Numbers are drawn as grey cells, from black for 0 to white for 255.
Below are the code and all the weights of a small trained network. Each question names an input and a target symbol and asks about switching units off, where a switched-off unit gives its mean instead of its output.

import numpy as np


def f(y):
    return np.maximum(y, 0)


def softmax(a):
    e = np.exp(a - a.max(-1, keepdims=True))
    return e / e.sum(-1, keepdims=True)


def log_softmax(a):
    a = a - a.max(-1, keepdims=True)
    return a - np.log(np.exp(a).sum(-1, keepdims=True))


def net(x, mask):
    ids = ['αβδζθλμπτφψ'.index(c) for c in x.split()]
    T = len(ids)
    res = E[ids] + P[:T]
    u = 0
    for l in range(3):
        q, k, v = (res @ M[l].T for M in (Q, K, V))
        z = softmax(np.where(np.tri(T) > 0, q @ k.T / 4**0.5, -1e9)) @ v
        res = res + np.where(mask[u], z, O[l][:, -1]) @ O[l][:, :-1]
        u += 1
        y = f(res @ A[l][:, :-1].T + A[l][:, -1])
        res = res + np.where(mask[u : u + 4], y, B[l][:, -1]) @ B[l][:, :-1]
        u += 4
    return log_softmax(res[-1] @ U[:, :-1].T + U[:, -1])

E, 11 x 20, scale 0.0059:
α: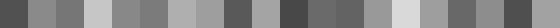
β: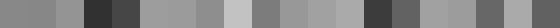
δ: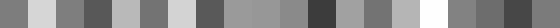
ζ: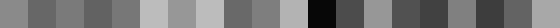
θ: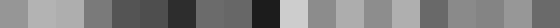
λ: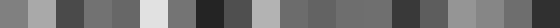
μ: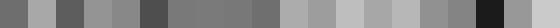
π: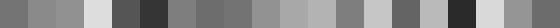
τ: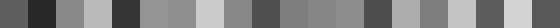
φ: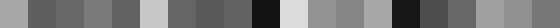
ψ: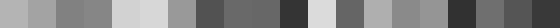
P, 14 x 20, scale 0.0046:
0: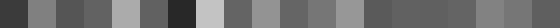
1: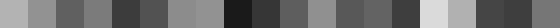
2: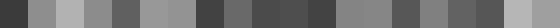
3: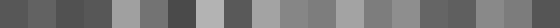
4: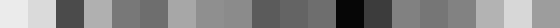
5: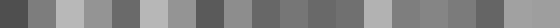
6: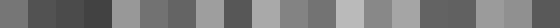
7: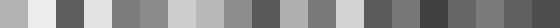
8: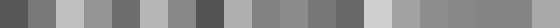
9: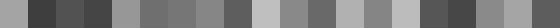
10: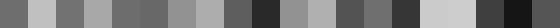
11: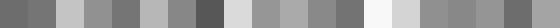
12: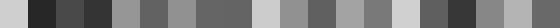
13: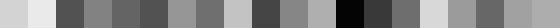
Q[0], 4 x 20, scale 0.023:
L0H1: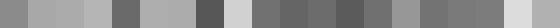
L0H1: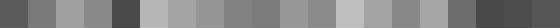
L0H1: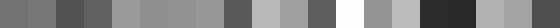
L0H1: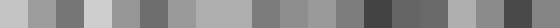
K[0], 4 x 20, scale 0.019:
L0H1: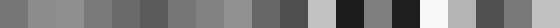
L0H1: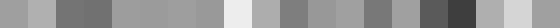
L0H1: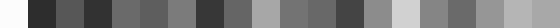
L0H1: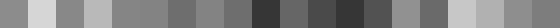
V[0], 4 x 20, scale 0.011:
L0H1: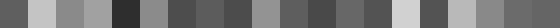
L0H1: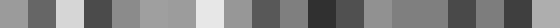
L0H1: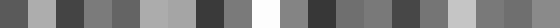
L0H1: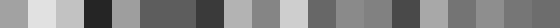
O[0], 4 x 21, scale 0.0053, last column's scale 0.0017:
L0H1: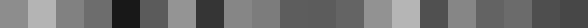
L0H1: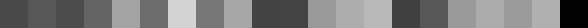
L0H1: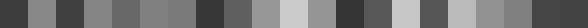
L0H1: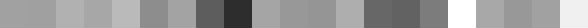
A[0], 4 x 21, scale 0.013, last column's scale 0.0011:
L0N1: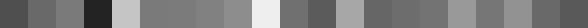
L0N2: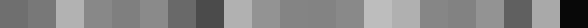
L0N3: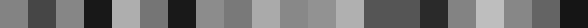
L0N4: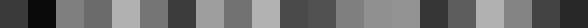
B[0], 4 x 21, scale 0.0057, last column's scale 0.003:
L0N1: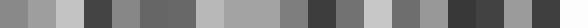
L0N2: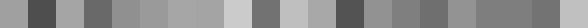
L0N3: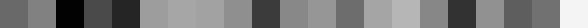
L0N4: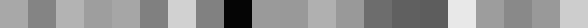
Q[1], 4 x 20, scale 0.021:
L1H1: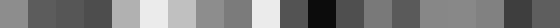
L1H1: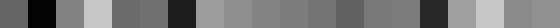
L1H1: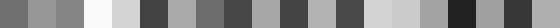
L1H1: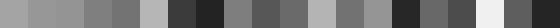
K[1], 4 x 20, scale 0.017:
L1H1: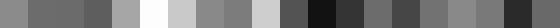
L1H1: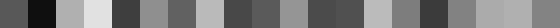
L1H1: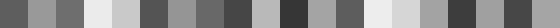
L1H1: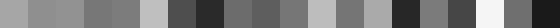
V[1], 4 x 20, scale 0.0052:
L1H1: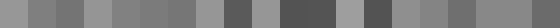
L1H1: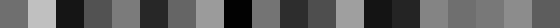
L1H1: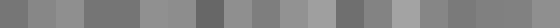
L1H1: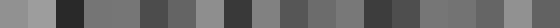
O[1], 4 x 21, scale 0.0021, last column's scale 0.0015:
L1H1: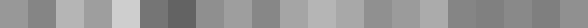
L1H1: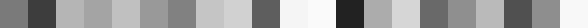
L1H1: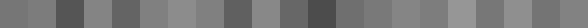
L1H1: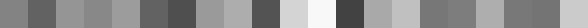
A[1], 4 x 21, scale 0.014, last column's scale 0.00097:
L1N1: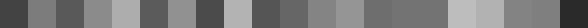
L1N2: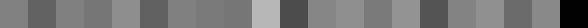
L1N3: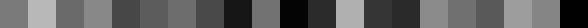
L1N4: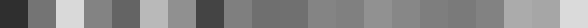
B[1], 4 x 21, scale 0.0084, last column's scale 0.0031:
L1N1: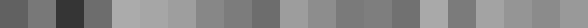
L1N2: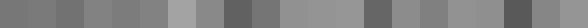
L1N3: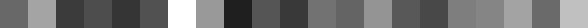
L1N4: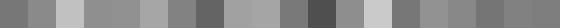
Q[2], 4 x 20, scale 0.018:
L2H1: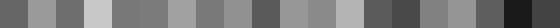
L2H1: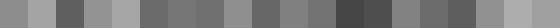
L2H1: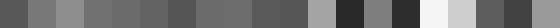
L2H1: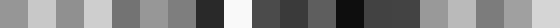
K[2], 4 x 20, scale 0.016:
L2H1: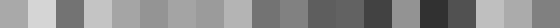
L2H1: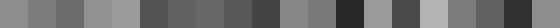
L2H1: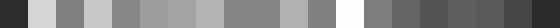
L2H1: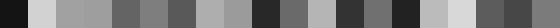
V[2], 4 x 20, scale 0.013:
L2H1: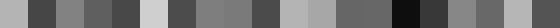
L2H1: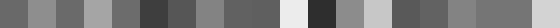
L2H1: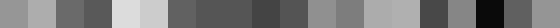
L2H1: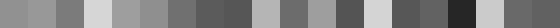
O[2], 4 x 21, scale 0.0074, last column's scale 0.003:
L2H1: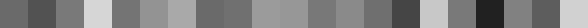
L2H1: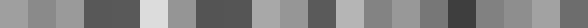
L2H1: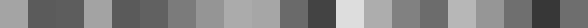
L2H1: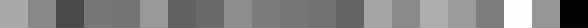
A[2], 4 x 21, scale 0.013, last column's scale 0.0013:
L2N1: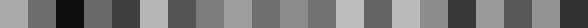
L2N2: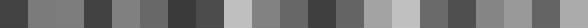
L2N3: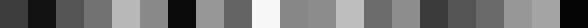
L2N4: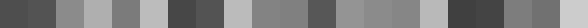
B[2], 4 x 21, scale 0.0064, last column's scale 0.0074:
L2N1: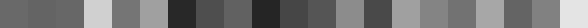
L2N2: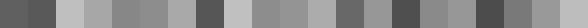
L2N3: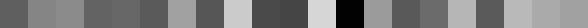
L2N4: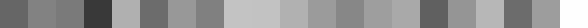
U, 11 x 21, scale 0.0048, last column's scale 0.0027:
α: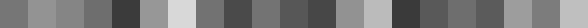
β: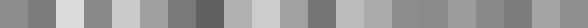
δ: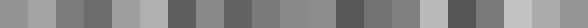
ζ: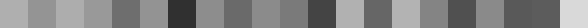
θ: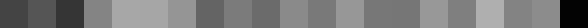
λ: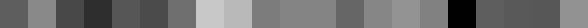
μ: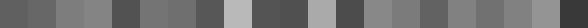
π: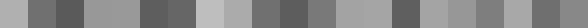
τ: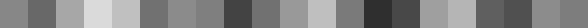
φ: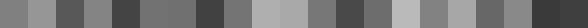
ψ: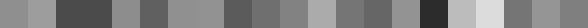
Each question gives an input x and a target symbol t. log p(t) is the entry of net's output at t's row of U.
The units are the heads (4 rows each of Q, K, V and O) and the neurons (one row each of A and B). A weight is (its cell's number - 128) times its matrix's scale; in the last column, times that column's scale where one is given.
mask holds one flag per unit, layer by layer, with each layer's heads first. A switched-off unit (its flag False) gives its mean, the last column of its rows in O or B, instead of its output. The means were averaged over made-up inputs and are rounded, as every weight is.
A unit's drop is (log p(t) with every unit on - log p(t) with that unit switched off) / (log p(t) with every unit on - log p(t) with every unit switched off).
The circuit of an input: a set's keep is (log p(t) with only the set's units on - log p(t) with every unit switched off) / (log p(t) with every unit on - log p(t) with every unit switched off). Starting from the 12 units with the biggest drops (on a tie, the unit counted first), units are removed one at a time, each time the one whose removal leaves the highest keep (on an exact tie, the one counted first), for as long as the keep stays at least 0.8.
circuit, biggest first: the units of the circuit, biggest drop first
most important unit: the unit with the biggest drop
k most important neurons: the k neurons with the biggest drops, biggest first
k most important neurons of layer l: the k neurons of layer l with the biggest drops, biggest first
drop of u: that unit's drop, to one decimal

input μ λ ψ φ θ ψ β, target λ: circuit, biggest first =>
L2H1, L0N3, L0N1
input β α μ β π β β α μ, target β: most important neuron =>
L0N2
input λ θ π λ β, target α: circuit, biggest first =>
L0H1, L1N3
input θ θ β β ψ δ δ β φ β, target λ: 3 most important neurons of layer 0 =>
L0N3, L0N1, L0N4
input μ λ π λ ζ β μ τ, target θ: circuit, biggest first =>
L0H1, L1N1, L2H1, L2N1
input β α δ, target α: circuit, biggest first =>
L1N3, L1H1, L0N3
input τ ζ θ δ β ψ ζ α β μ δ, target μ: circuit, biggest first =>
L0H1, L2H1, L2N2
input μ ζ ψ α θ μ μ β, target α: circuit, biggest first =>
L0H1, L1N3, L2H1
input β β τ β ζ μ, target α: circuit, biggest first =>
L1H1, L1N3, L0N3
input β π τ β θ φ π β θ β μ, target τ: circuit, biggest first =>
L2H1, L1N4
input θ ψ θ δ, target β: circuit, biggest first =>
L2N2, L0N1, L2H1
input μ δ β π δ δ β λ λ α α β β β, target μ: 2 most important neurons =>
L2N2, L2N1
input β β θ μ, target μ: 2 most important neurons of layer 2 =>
L2N3, L2N1
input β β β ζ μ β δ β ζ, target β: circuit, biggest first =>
L1N4, L2N4, L1N3, L0N3
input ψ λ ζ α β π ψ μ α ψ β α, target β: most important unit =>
L0N2
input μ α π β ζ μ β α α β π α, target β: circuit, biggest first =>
L1N4, L0N3, L1N3, L2N4
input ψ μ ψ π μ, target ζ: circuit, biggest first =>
L2H1, L2N1, L0H1
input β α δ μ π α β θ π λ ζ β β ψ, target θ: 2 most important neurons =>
L1N1, L2N1
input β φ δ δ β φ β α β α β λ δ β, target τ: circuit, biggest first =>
L2H1, L0H1
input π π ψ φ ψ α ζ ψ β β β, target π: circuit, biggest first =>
L2H1
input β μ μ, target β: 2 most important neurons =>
L1N4, L2N4
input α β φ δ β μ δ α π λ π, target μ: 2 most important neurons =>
L2N2, L0N2
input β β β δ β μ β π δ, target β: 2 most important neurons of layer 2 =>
L2N4, L2N1
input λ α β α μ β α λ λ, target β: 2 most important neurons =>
L1N4, L2N4
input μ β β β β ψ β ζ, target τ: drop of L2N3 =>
0.0
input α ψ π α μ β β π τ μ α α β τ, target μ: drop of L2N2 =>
0.5
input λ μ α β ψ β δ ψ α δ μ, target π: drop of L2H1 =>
0.8
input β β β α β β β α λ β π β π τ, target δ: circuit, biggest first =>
L2H1
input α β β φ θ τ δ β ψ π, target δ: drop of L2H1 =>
0.8
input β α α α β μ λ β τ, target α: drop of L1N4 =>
0.1
